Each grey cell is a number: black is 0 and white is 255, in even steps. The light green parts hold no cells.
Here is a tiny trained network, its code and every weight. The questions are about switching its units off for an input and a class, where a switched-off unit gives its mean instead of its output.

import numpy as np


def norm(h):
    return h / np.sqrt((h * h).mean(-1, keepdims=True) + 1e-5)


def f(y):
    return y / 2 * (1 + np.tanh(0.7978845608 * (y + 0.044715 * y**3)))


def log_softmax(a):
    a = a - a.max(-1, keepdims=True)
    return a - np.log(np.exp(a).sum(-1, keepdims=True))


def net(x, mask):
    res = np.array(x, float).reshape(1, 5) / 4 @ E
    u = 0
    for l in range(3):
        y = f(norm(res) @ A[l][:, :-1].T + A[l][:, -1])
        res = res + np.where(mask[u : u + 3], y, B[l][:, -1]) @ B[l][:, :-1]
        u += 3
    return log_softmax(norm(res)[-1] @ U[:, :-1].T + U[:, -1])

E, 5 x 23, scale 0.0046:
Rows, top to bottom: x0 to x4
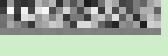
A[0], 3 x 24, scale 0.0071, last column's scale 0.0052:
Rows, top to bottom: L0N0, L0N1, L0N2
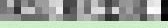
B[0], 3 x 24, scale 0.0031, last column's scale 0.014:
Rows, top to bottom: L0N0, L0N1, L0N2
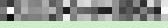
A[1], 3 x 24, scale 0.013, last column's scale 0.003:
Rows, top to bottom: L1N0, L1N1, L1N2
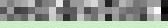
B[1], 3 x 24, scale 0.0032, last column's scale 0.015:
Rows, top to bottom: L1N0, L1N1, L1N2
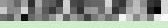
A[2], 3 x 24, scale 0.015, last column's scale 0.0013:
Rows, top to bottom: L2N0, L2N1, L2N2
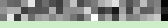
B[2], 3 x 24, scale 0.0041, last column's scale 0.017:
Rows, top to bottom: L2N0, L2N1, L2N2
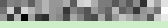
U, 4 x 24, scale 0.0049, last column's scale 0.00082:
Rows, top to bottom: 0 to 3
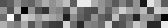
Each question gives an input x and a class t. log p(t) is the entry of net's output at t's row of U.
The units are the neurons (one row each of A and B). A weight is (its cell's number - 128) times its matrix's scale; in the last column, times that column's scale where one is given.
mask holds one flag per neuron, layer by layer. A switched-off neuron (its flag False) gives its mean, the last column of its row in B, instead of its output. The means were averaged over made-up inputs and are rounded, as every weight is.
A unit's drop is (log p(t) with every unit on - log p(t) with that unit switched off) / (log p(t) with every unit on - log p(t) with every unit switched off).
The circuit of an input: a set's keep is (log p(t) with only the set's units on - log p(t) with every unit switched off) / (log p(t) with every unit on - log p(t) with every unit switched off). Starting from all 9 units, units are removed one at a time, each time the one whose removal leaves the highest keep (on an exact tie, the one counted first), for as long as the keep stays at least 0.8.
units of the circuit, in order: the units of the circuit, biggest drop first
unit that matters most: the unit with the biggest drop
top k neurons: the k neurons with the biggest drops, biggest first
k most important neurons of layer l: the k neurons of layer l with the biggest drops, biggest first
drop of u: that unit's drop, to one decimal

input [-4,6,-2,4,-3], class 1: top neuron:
(L2N2)
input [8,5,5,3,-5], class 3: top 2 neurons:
(L1N1 L1N2)
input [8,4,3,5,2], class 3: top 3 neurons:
(L1N1 L1N2 L2N0)
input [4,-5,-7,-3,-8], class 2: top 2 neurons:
(L2N1 L2N2)
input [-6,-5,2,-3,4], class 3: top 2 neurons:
(L1N0 L2N2)
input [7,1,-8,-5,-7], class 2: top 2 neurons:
(L2N1 L1N0)
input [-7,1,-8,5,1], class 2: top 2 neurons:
(L2N1 L1N1)
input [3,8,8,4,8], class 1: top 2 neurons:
(L2N2 L2N1)
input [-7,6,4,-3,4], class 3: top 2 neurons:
(L1N0 L1N2)
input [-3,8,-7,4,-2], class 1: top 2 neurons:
(L2N2 L0N1)
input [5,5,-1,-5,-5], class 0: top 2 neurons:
(L2N0 L1N2)
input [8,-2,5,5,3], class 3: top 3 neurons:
(L1N1 L2N1 L2N0)
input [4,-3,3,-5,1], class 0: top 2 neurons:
(L2N0 L1N0)
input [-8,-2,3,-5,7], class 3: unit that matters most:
L1N0
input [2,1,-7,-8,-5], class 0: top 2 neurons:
(L2N0 L0N1)
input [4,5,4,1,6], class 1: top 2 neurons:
(L2N2 L1N0)
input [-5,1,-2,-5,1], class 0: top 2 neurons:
(L2N0 L1N1)
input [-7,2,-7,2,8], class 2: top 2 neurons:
(L2N1 L1N1)
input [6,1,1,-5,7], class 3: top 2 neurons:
(L1N1 L0N2)
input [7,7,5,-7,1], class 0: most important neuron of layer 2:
(L2N0)
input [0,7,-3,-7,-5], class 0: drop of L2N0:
1.2
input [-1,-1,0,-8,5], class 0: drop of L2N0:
0.7
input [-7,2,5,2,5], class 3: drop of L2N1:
0.4
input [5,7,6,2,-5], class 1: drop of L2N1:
0.1
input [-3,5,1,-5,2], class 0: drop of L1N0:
0.0
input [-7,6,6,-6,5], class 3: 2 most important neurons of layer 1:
(L1N0 L1N2)
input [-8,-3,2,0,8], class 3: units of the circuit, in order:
(L1N0)
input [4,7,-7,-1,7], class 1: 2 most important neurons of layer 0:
(L0N1 L0N2)
